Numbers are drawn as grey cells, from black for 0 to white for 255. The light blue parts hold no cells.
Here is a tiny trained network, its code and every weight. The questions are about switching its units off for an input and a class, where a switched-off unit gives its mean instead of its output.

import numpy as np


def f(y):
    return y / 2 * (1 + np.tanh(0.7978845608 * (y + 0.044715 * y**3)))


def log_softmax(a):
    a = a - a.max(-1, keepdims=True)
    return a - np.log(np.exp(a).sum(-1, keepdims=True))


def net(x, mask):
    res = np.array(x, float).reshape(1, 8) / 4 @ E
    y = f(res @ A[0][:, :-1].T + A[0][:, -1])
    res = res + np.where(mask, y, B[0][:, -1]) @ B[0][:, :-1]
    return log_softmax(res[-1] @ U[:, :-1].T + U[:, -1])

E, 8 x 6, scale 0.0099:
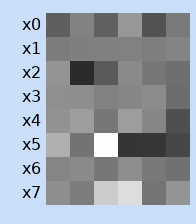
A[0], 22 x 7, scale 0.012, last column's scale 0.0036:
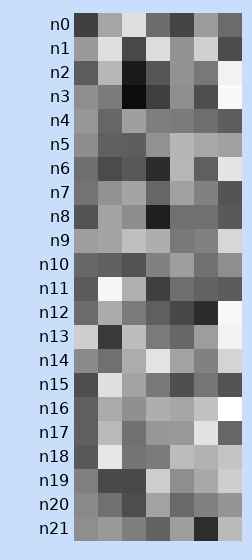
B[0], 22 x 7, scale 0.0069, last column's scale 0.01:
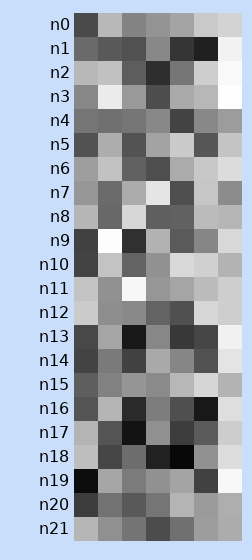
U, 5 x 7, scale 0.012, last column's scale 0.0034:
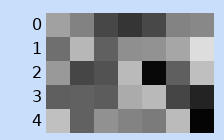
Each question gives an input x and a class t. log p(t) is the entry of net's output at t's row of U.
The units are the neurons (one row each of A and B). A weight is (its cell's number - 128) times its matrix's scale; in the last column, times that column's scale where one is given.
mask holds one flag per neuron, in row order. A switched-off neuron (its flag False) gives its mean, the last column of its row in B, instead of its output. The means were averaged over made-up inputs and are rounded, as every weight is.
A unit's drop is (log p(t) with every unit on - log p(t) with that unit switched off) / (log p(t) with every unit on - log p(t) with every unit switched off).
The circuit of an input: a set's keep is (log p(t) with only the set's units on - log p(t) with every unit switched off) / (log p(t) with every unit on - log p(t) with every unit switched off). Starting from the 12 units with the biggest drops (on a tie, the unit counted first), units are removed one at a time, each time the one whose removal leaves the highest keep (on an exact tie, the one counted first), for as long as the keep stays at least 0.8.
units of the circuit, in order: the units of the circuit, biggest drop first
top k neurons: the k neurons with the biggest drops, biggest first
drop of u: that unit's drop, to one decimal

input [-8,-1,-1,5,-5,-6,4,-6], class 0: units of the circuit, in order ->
n18
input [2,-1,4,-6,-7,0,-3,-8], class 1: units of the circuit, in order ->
n18; n3
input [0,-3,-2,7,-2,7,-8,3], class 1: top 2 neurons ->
n0; n9
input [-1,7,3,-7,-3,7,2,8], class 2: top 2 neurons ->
n13; n3
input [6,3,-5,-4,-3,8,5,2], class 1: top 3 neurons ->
n0; n9; n13
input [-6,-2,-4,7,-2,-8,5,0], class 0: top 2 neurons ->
n2; n18
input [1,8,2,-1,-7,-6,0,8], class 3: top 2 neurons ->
n19; n5
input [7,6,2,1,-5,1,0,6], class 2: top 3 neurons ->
n3; n10; n6
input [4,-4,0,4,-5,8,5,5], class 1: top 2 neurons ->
n0; n1
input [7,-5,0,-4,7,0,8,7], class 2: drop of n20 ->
-0.1
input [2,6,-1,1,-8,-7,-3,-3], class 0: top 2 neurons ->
n18; n17
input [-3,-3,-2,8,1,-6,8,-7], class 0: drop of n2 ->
0.0
